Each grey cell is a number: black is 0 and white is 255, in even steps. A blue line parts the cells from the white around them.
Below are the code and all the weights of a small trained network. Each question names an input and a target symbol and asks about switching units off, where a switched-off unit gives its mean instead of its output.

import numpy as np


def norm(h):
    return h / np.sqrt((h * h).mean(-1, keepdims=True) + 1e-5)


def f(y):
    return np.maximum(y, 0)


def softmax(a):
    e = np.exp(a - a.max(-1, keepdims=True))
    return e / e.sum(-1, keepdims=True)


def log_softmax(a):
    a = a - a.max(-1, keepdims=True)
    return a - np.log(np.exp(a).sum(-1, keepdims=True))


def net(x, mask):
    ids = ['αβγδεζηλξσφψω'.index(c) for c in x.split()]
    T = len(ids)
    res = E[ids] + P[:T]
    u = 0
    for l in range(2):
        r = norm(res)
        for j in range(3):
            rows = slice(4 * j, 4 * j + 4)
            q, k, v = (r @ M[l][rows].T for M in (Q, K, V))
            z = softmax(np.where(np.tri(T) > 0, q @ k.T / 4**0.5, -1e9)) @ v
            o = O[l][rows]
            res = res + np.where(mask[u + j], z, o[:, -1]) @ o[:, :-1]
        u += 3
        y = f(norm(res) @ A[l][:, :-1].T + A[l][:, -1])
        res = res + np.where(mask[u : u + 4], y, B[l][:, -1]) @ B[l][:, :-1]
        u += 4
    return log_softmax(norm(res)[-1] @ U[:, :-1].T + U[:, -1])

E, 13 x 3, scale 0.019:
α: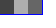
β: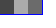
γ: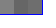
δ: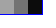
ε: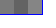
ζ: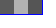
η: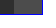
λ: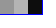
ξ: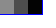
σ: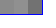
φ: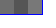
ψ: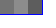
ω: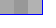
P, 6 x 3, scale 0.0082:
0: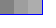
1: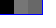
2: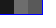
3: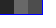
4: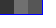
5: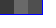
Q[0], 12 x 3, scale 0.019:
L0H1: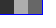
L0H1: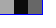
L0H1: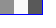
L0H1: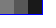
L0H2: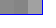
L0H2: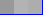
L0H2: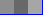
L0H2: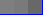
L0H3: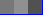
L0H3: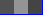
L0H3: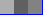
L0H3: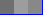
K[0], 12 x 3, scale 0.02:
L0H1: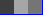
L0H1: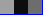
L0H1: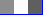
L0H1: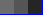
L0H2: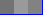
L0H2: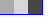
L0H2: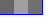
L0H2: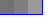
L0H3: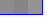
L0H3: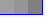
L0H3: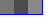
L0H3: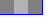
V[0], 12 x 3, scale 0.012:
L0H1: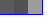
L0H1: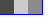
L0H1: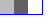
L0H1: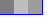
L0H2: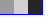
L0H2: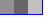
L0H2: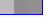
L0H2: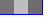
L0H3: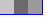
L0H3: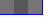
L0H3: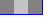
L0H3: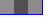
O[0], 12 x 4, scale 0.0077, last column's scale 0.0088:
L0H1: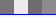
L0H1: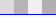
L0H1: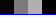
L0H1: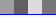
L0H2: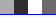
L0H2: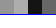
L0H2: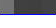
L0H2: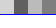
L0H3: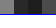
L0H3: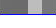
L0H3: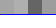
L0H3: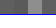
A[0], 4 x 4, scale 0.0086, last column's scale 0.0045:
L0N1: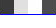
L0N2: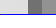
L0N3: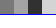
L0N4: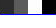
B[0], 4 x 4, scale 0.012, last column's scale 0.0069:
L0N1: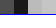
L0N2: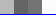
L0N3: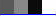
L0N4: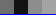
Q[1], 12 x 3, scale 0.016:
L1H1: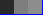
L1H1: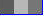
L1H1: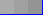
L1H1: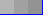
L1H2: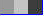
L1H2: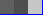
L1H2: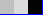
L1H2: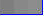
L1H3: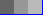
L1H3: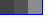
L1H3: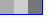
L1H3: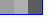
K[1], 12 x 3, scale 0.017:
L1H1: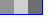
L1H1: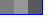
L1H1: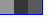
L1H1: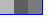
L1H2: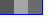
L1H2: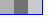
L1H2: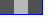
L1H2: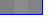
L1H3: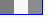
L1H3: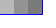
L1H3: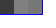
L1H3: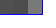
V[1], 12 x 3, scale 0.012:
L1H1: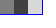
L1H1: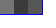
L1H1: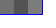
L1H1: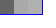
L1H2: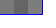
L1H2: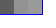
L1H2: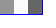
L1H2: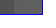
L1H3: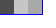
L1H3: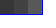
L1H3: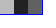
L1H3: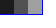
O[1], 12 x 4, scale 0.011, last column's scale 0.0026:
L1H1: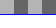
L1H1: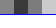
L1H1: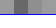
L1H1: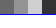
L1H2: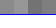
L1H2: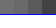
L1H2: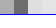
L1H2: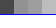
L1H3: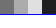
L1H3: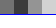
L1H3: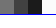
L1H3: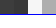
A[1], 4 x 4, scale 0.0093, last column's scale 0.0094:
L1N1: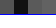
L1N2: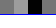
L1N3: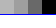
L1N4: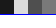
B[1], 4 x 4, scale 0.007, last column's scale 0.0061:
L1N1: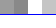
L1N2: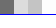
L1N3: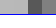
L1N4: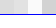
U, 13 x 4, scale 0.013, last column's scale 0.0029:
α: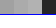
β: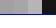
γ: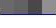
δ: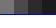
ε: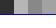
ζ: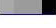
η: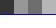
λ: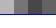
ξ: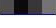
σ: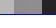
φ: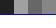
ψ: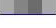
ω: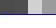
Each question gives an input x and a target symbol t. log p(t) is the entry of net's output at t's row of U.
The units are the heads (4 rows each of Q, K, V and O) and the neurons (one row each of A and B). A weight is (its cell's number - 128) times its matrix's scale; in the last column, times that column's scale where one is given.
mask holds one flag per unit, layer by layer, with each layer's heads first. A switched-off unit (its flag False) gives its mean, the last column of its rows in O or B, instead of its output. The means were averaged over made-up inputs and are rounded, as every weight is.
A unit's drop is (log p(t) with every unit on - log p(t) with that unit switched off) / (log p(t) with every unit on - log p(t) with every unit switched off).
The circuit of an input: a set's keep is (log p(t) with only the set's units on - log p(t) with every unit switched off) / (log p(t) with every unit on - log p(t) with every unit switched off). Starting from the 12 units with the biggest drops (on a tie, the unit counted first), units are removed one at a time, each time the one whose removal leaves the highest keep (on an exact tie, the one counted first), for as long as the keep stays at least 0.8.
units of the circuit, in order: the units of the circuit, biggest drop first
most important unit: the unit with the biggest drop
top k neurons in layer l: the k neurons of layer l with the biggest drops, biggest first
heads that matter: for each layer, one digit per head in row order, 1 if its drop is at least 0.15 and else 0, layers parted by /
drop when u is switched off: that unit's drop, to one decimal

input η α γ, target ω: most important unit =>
L0H3
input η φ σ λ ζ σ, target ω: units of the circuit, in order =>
L0H3; L1H3
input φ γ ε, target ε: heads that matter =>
010 / 000
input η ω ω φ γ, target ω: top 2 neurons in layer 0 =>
L0N1; L0N4
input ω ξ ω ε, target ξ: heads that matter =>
101 / 101
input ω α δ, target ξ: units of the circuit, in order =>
L0H1; L1H3; L0H3
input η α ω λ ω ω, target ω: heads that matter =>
100 / 000
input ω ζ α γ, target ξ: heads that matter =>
101 / 001
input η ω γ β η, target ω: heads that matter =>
111 / 011
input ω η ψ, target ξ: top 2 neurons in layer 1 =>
L1N4; L1N2
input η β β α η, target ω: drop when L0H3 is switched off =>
1.3
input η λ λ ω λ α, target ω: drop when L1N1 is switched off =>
0.0
